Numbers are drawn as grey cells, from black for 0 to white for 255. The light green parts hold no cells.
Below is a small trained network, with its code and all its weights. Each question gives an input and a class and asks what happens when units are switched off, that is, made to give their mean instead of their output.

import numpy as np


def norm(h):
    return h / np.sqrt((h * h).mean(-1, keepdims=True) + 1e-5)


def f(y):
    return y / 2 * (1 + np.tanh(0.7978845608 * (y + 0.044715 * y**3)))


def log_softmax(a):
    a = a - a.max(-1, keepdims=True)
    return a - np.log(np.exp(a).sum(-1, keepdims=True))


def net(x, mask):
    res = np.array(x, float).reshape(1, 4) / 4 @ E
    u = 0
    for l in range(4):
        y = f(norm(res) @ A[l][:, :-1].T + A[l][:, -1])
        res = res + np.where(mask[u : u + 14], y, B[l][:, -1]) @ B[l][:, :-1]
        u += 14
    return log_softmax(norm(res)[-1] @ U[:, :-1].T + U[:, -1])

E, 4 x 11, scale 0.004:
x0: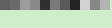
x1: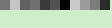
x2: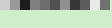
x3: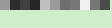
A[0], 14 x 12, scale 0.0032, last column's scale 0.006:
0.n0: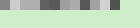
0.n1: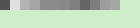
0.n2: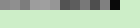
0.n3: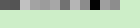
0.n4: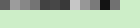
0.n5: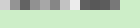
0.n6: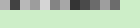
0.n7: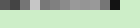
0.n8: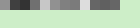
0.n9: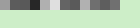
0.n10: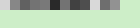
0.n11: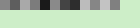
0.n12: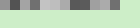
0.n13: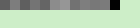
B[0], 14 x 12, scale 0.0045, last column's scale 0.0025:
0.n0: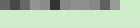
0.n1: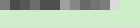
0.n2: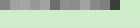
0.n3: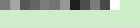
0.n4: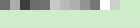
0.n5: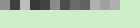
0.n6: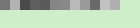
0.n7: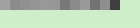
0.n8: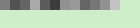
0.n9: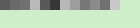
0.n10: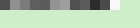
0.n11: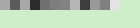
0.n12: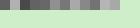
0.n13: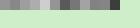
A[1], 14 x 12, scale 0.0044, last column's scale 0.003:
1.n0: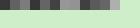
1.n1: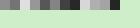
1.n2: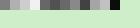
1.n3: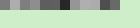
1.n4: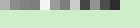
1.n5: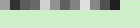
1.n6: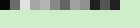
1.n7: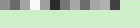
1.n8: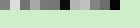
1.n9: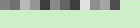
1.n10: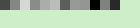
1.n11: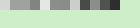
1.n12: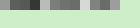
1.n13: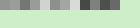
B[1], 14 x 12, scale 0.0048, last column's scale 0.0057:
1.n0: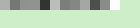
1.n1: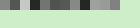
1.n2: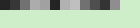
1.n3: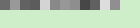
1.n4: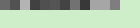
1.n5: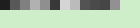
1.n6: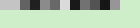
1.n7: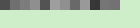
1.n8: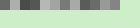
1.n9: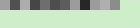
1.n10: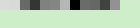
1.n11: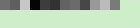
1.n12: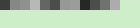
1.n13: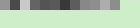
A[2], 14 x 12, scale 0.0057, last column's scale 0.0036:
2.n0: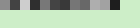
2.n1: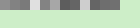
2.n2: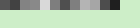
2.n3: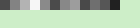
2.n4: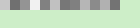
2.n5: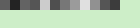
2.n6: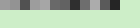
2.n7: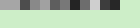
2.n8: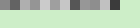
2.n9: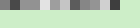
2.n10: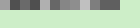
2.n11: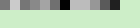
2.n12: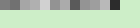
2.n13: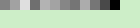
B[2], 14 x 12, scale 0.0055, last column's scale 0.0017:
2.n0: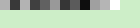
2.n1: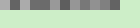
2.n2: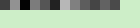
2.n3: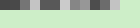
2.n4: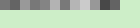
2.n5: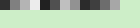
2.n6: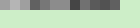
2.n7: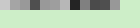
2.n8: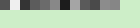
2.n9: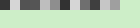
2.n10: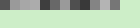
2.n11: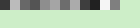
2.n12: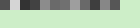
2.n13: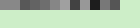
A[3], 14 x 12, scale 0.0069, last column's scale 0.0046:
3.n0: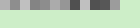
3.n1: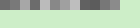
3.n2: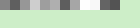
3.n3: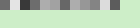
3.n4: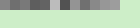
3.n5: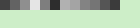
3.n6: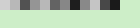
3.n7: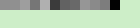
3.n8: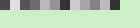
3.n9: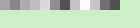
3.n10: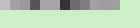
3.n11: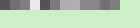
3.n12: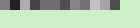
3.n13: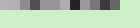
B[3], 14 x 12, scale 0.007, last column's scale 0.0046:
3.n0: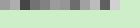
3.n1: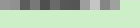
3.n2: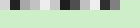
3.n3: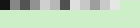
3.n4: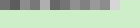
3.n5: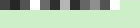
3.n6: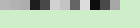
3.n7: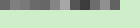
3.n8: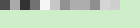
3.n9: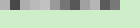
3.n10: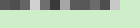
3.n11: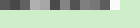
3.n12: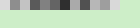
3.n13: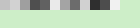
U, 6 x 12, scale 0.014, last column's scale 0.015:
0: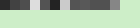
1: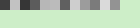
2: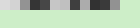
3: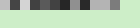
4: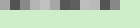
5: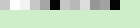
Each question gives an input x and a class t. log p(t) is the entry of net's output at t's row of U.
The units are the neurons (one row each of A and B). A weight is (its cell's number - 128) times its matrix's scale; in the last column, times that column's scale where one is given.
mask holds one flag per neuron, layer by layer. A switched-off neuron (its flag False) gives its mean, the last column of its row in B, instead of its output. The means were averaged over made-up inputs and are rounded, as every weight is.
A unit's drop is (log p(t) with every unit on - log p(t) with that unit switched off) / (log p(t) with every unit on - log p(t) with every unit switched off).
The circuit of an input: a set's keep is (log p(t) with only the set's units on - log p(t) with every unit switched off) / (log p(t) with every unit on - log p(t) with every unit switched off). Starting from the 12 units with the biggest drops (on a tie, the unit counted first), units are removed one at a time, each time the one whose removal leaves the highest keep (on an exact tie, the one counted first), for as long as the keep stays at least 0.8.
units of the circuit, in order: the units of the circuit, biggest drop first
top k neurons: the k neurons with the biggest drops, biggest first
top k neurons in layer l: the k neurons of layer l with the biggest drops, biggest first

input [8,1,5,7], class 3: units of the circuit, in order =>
[1.n9; 3.n12]
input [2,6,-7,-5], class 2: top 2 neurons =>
[1.n6; 1.n10]
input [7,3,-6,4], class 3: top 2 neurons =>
[1.n9; 0.n10]
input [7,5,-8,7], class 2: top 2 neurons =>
[1.n10; 1.n6]
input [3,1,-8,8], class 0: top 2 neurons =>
[1.n5; 0.n10]
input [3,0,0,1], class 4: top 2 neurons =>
[0.n11; 0.n5]
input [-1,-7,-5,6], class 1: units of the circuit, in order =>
[2.n9]
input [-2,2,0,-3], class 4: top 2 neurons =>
[1.n12; 1.n0]
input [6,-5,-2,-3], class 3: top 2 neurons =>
[0.n4; 1.n9]
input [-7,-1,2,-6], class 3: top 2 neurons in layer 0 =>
[0.n9; 0.n8]
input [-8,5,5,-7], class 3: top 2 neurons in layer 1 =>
[1.n11; 1.n13]
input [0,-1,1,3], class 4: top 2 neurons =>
[0.n9; 3.n2]
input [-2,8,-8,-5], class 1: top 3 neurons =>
[0.n4; 0.n10; 1.n8]
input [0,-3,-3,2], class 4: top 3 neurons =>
[0.n10; 0.n4; 1.n0]
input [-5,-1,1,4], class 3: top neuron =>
[1.n4]
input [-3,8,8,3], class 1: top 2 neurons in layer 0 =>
[0.n3; 0.n4]
